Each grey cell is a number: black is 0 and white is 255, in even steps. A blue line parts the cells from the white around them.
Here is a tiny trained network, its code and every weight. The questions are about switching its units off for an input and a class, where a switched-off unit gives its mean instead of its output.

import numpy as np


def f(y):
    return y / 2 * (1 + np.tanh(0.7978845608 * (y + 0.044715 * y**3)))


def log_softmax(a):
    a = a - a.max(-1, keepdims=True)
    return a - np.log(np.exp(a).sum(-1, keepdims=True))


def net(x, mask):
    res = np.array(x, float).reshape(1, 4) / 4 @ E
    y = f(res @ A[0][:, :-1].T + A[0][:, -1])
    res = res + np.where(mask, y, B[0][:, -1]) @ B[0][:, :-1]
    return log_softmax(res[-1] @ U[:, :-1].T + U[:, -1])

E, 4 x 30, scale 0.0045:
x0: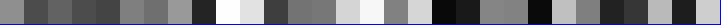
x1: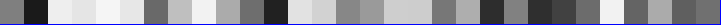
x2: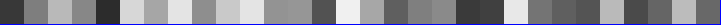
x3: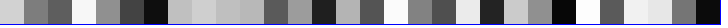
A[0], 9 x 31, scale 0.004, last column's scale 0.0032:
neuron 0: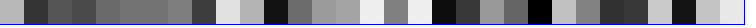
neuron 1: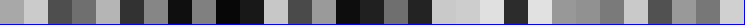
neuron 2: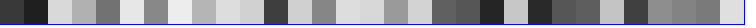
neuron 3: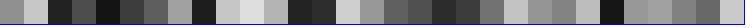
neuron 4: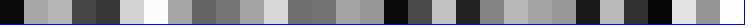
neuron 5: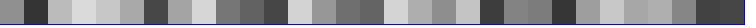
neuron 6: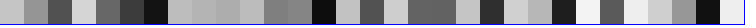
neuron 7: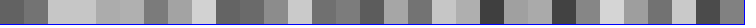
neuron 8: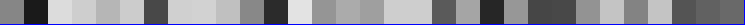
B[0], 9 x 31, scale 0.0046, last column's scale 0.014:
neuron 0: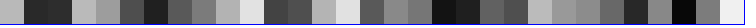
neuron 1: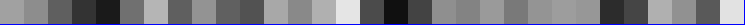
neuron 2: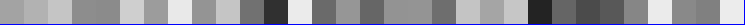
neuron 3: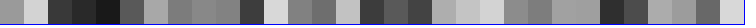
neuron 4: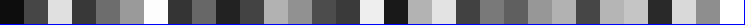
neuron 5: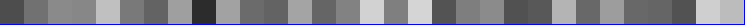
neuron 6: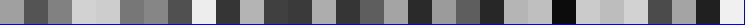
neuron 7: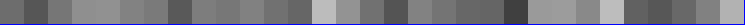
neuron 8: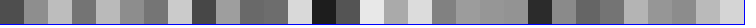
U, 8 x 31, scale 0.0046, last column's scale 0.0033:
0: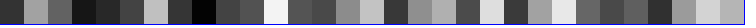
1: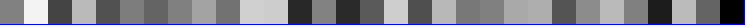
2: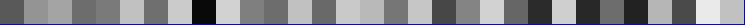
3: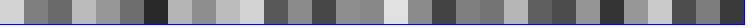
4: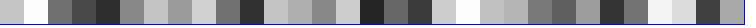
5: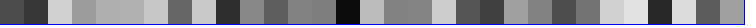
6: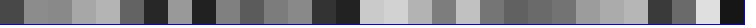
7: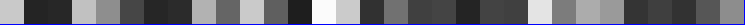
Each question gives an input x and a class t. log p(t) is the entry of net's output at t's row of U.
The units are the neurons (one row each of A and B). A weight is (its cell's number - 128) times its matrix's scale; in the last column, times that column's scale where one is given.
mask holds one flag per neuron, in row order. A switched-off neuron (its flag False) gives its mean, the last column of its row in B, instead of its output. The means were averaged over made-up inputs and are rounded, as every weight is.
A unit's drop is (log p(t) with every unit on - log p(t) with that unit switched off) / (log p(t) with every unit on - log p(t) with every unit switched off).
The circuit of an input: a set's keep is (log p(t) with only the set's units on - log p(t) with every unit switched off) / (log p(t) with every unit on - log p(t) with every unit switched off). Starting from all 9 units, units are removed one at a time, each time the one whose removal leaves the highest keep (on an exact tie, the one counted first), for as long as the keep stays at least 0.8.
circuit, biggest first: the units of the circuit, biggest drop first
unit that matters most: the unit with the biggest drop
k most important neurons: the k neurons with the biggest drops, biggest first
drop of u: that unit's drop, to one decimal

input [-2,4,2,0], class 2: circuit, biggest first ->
neuron 6
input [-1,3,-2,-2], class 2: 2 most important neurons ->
neuron 6; neuron 4
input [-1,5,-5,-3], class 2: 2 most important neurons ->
neuron 6; neuron 4
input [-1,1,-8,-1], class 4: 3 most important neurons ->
neuron 4; neuron 0; neuron 1
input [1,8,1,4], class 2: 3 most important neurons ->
neuron 5; neuron 2; neuron 8
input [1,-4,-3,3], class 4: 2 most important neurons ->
neuron 0; neuron 3
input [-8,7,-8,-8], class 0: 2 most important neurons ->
neuron 2; neuron 6
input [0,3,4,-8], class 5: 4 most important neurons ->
neuron 3; neuron 1; neuron 4; neuron 2
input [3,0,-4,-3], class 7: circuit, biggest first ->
neuron 4; neuron 8
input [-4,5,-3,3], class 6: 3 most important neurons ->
neuron 5; neuron 4; neuron 8
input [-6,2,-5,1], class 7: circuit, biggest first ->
neuron 2; neuron 4
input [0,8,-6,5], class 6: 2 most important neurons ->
neuron 5; neuron 8
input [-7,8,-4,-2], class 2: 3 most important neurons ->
neuron 6; neuron 5; neuron 4
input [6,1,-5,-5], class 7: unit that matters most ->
neuron 0
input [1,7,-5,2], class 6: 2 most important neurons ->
neuron 1; neuron 3
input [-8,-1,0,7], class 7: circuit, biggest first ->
neuron 4; neuron 7
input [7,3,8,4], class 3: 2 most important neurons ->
neuron 6; neuron 4
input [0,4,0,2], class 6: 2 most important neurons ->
neuron 1; neuron 0
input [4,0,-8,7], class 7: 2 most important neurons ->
neuron 2; neuron 6
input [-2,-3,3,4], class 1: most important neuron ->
neuron 0
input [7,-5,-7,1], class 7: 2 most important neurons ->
neuron 0; neuron 4
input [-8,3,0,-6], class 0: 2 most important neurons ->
neuron 6; neuron 1
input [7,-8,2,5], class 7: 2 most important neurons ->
neuron 0; neuron 2
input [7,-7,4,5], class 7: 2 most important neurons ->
neuron 0; neuron 6
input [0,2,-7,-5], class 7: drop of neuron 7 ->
-0.2
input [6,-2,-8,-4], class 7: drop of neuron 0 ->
0.3
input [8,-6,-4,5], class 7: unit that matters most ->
neuron 0
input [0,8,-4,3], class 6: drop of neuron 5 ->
0.2
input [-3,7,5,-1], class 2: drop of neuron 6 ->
0.1
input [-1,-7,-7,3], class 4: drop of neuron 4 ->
0.0
